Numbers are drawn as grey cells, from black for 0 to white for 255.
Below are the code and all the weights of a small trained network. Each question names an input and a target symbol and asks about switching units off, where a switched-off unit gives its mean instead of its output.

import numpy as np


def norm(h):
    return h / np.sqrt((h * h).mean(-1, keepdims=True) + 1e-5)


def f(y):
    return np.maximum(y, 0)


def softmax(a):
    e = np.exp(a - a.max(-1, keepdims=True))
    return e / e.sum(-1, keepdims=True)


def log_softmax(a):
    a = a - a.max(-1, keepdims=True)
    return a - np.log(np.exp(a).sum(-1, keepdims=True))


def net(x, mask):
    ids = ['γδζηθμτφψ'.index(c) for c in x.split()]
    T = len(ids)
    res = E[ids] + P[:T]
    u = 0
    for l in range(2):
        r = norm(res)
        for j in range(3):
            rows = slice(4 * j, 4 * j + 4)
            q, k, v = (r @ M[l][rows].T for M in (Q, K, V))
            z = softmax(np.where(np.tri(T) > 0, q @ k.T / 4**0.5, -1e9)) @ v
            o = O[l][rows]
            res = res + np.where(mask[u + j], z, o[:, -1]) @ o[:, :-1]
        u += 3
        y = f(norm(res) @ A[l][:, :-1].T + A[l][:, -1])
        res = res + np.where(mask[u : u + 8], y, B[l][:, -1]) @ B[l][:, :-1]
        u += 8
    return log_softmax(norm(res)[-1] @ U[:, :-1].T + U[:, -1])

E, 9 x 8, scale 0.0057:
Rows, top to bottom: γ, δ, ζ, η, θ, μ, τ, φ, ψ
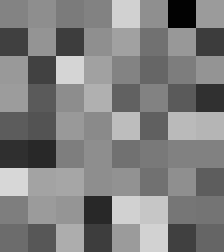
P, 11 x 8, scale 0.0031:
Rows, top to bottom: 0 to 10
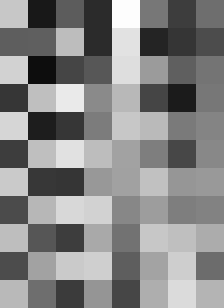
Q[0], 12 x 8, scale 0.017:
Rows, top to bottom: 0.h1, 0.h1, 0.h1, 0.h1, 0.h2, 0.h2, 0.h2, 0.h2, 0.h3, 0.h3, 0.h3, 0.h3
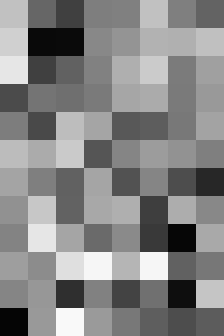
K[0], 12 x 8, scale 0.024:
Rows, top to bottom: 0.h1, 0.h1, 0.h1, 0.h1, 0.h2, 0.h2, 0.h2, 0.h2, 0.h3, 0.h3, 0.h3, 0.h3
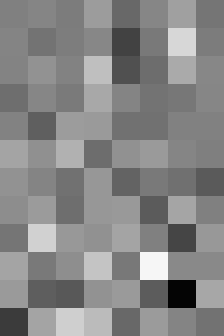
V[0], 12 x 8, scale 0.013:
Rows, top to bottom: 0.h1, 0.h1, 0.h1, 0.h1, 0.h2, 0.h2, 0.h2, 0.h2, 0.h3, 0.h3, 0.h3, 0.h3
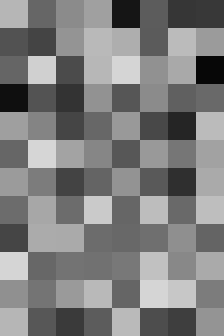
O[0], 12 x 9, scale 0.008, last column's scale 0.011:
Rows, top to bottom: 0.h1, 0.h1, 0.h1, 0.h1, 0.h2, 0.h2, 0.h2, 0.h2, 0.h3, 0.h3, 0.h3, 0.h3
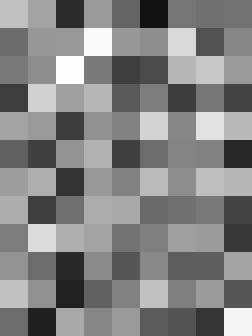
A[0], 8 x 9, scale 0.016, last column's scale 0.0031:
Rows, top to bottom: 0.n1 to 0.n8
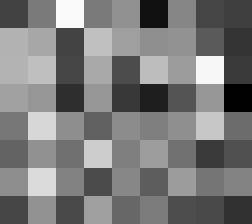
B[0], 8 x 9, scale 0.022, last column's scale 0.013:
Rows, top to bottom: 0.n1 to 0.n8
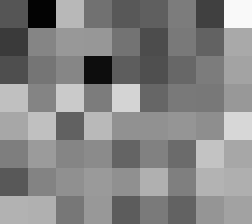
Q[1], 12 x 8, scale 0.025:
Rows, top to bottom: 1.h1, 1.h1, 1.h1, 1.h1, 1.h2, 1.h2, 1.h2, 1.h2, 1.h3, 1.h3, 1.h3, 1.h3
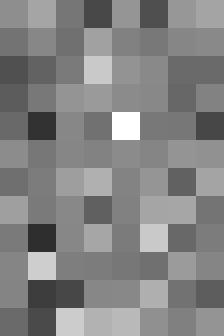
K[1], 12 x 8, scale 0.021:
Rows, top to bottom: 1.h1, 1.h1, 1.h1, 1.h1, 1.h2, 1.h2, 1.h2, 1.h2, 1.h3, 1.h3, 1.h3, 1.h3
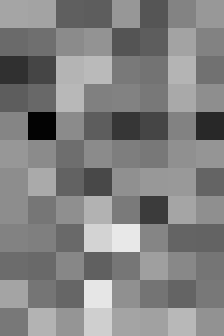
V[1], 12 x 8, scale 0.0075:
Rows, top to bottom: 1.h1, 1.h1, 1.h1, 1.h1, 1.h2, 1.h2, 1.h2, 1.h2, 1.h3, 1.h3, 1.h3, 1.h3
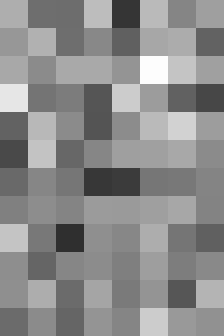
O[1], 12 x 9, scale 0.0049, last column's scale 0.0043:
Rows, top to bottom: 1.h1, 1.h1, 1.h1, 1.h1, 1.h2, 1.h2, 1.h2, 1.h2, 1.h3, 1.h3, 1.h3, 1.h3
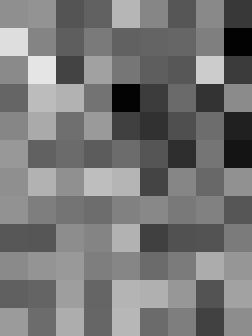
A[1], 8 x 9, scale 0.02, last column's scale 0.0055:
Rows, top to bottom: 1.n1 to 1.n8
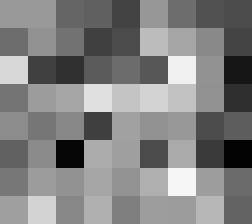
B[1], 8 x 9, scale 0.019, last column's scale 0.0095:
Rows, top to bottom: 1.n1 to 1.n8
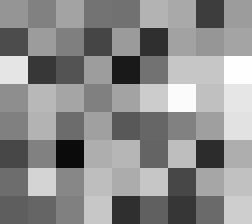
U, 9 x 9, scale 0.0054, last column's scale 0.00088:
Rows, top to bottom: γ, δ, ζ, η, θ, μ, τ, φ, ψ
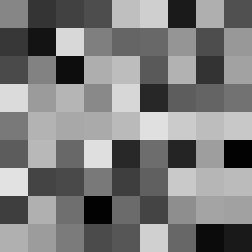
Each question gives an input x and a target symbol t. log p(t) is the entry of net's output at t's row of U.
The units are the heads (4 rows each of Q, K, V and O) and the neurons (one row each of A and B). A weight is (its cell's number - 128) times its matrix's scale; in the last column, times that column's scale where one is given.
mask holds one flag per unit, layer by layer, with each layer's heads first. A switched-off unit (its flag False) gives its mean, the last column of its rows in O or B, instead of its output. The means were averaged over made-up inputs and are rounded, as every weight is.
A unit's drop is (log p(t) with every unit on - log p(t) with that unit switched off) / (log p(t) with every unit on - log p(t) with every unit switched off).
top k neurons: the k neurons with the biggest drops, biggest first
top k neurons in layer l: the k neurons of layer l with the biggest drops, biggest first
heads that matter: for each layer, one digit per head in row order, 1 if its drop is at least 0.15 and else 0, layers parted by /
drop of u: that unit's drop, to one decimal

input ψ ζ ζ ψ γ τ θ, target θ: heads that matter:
100 / 000
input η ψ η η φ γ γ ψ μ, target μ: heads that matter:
111 / 000
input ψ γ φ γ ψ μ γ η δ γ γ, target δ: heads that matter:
100 / 000
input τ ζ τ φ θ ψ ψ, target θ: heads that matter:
100 / 000
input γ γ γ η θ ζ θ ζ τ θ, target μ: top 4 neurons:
(0.n5, 1.n8, 0.n3, 0.n1)
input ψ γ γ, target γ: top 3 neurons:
(0.n5, 0.n1, 1.n3)
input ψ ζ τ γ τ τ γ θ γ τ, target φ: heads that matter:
001 / 000
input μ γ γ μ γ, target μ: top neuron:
(0.n6)
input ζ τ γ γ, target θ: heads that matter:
011 / 000
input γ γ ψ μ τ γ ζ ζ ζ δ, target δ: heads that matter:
010 / 000
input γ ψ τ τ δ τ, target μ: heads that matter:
111 / 010
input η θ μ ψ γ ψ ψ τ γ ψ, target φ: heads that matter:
001 / 000
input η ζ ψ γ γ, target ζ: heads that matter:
100 / 000
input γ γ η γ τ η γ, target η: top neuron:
(0.n4)
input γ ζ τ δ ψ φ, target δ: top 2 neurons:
(0.n1, 1.n3)
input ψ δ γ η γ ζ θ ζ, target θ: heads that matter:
111 / 000
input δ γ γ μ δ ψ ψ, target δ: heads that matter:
110 / 000
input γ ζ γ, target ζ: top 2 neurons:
(1.n6, 0.n2)
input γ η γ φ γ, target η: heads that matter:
101 / 000
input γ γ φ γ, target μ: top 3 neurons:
(0.n1, 0.n5, 1.n8)
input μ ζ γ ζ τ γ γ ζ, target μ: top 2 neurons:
(0.n5, 0.n1)
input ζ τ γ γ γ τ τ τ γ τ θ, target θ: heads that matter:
111 / 000
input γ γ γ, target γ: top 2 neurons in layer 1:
(1.n3, 1.n4)
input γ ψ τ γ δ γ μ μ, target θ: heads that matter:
011 / 000
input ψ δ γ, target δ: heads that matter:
101 / 000
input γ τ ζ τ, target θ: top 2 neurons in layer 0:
(0.n5, 0.n1)
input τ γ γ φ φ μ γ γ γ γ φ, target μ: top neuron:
(0.n6)
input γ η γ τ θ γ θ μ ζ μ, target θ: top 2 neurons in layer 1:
(1.n4, 1.n7)
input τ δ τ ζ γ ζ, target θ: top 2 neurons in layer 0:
(0.n5, 0.n3)
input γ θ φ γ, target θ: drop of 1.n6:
0.0
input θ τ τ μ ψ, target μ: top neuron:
(0.n6)
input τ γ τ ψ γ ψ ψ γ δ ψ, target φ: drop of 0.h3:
0.9
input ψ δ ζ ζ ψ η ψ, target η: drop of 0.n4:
0.7
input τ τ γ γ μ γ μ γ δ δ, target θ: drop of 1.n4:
0.7
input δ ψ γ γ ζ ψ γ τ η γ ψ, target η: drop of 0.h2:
0.2
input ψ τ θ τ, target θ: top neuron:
(1.n4)
